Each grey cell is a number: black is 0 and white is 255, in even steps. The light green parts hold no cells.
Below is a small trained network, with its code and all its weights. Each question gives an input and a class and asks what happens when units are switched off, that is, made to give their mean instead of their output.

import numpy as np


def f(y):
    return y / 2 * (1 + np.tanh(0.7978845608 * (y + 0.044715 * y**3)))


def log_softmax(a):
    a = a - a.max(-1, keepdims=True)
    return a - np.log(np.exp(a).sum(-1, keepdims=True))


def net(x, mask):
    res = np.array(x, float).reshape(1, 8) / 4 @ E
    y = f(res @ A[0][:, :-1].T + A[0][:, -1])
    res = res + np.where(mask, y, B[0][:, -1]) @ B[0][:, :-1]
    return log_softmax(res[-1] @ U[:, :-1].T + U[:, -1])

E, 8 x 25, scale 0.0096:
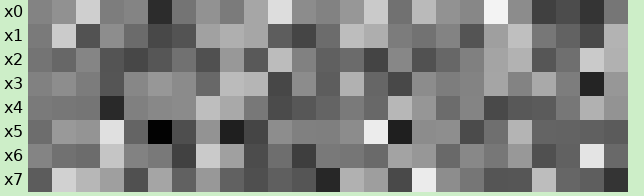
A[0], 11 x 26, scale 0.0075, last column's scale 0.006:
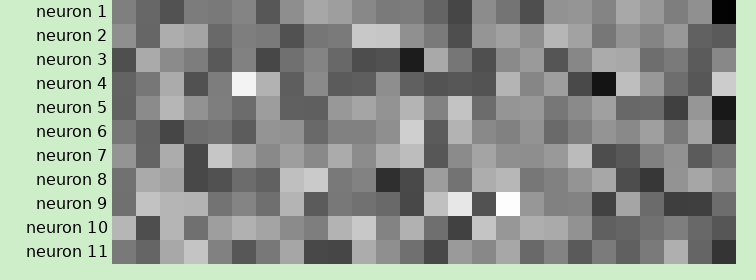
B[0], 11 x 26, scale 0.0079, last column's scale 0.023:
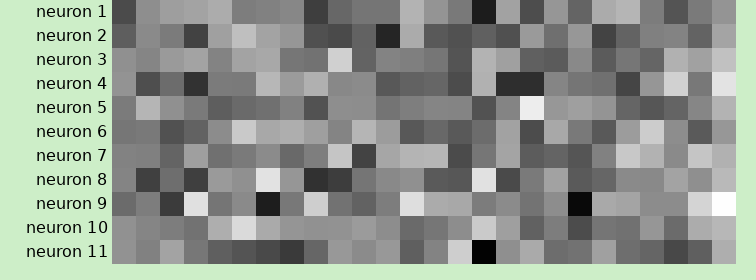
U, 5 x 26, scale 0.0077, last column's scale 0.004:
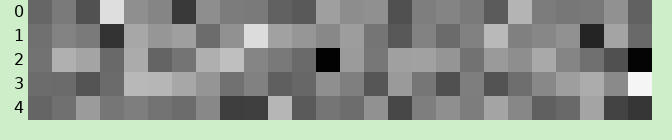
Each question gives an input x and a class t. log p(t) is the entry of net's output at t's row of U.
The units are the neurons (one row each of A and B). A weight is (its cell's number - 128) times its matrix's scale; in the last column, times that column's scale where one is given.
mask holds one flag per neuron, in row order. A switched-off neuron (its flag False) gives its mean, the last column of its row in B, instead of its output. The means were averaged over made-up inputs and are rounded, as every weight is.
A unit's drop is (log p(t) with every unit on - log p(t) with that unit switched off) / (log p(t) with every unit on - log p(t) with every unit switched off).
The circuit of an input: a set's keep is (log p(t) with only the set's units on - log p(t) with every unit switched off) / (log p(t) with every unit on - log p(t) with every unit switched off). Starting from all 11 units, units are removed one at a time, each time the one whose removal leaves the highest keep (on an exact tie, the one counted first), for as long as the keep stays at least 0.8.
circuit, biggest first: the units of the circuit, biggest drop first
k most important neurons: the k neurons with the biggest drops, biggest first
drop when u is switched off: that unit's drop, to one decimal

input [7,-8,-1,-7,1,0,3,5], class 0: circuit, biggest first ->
[neuron 9]
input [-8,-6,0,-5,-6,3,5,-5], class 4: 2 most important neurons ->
[neuron 9; neuron 11]
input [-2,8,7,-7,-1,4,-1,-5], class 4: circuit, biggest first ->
[neuron 9; neuron 7]
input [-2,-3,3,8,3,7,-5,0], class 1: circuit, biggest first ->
[neuron 9; neuron 8]
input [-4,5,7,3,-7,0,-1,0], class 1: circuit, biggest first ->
[neuron 9; neuron 4]
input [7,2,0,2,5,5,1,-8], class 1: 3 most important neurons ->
[neuron 9; neuron 4; neuron 5]
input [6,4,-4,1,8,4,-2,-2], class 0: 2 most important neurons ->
[neuron 4; neuron 9]
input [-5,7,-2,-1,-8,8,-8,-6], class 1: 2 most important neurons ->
[neuron 9; neuron 6]
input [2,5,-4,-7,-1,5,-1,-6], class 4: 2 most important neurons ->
[neuron 9; neuron 7]
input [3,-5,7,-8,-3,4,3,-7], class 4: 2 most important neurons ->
[neuron 11; neuron 9]
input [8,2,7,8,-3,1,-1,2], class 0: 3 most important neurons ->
[neuron 9; neuron 4; neuron 10]
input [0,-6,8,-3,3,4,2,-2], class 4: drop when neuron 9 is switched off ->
0.1
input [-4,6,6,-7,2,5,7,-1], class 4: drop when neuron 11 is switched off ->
0.5
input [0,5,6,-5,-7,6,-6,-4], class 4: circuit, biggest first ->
[neuron 9]
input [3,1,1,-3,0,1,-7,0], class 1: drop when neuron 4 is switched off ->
-0.1
